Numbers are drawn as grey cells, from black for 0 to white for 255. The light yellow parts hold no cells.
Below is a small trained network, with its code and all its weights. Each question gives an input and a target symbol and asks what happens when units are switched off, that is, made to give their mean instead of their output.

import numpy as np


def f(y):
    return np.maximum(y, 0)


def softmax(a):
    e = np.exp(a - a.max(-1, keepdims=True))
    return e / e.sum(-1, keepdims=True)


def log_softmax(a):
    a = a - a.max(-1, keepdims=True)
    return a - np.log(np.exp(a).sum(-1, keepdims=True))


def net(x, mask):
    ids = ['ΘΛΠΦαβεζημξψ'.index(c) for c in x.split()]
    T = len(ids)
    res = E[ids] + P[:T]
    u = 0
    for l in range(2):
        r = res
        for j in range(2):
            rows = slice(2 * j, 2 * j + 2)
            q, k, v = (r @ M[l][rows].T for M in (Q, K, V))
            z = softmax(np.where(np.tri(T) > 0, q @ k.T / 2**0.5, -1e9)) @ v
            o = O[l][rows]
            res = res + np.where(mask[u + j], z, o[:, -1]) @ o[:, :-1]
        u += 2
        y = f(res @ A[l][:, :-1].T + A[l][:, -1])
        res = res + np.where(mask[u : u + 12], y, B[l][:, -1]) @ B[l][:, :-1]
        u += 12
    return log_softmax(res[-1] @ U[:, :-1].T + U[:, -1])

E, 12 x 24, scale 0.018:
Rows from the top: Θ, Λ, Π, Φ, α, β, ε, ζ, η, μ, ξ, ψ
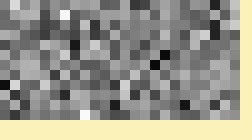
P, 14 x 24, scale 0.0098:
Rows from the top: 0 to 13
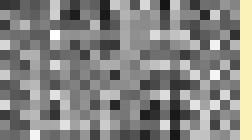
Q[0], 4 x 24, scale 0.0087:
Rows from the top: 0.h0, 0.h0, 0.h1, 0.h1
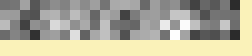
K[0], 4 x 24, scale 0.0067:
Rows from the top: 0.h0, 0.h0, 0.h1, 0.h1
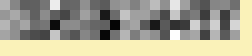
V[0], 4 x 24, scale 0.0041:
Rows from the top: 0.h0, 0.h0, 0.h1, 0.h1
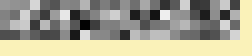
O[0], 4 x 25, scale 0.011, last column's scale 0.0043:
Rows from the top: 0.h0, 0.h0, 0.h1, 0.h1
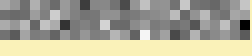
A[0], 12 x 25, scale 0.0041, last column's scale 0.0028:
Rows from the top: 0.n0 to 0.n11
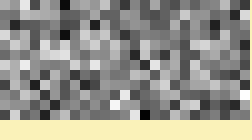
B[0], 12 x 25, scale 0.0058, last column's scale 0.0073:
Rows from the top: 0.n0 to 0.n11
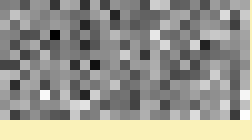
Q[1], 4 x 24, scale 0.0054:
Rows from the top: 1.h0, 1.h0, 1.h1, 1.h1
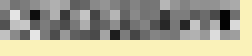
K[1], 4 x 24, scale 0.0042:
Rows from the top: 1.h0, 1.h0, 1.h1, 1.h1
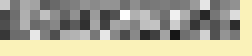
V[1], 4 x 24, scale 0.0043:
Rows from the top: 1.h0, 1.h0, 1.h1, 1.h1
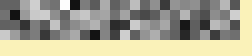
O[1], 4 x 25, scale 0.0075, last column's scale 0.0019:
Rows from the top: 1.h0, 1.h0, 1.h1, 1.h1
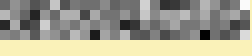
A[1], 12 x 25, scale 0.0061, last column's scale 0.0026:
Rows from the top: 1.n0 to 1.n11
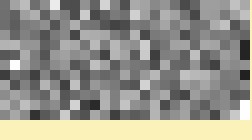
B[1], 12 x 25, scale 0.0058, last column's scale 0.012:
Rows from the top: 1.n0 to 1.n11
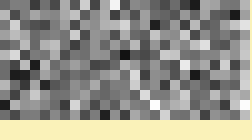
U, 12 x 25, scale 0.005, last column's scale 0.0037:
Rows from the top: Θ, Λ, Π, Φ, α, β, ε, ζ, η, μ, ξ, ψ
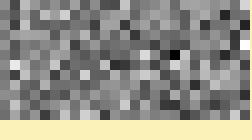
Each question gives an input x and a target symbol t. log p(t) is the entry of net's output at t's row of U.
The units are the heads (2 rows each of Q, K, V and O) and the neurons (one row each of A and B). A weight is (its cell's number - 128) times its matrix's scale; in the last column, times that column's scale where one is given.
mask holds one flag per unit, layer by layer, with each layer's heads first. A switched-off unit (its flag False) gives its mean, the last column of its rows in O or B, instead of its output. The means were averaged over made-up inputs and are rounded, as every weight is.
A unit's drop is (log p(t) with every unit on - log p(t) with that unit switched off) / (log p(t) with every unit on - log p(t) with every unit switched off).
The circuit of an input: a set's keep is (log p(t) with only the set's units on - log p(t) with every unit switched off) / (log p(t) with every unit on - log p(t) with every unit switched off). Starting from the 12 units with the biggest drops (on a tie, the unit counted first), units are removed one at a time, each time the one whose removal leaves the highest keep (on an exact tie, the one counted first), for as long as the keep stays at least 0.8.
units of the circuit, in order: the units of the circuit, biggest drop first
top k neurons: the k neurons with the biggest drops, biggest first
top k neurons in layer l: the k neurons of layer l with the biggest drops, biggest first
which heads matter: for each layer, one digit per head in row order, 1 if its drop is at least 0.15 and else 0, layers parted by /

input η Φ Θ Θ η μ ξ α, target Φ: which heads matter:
00 / 11
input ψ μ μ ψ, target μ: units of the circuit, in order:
[0.h1; 0.n11]
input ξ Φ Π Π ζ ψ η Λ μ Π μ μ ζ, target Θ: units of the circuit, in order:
[1.h1; 1.n0]
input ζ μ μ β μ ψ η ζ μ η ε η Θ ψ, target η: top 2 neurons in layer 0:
[0.n3; 0.n0]
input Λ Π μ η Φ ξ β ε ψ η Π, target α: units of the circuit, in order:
[1.n10; 1.h1]
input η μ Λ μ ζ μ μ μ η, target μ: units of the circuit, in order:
[0.h1; 0.n11]
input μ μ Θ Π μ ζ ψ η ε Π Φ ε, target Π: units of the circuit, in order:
[0.h1; 0.n4]
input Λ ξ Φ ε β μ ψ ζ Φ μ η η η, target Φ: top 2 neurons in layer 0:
[0.n8; 0.n9]
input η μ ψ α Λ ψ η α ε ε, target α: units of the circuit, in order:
[1.h1; 1.n10]
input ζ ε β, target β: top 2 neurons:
[1.n2; 1.n11]
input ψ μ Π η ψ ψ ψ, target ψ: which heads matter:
01 / 00
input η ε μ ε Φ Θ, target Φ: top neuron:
[0.n6]
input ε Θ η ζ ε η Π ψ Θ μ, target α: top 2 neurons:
[1.n10; 1.n7]
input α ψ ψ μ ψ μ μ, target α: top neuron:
[1.n10]
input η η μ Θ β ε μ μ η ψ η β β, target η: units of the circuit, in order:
[0.h1; 0.n0]
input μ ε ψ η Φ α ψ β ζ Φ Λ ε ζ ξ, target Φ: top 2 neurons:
[0.n7; 1.n5]
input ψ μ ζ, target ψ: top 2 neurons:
[1.n5; 0.n10]
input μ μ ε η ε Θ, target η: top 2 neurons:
[0.n6; 0.n3]
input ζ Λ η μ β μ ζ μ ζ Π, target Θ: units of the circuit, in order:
[1.h1; 1.n0; 0.n2]
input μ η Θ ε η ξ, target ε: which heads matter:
11 / 00
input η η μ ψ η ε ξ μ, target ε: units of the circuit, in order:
[0.h1; 0.h0]
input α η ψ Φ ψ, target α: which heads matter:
00 / 10
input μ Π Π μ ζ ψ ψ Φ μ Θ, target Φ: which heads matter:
00 / 10
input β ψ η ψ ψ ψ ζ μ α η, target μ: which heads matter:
01 / 00
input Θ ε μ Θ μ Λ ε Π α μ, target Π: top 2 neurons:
[0.n4; 1.n5]
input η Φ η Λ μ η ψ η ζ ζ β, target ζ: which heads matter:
01 / 01
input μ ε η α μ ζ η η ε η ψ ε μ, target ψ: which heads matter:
01 / 00
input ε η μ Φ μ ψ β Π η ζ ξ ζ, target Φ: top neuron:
[1.n1]
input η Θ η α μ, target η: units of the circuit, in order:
[0.h1; 0.n3]
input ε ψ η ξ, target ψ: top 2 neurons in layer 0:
[0.n1; 0.n9]
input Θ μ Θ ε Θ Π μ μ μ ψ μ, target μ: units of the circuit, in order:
[1.n8; 1.h0]
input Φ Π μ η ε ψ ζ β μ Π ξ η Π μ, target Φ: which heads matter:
10 / 10
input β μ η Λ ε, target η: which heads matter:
01 / 00
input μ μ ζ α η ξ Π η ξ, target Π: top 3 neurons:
[0.n4; 1.n5; 0.n1]
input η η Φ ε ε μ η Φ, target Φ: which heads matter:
00 / 10
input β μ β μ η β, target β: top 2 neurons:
[1.n2; 1.n5]
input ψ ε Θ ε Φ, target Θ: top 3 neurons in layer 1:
[1.n9; 1.n3; 1.n2]
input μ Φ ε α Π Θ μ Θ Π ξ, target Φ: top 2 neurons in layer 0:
[0.n7; 0.n2]
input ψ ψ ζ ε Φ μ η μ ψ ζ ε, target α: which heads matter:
00 / 11
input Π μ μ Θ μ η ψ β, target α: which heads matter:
01 / 01
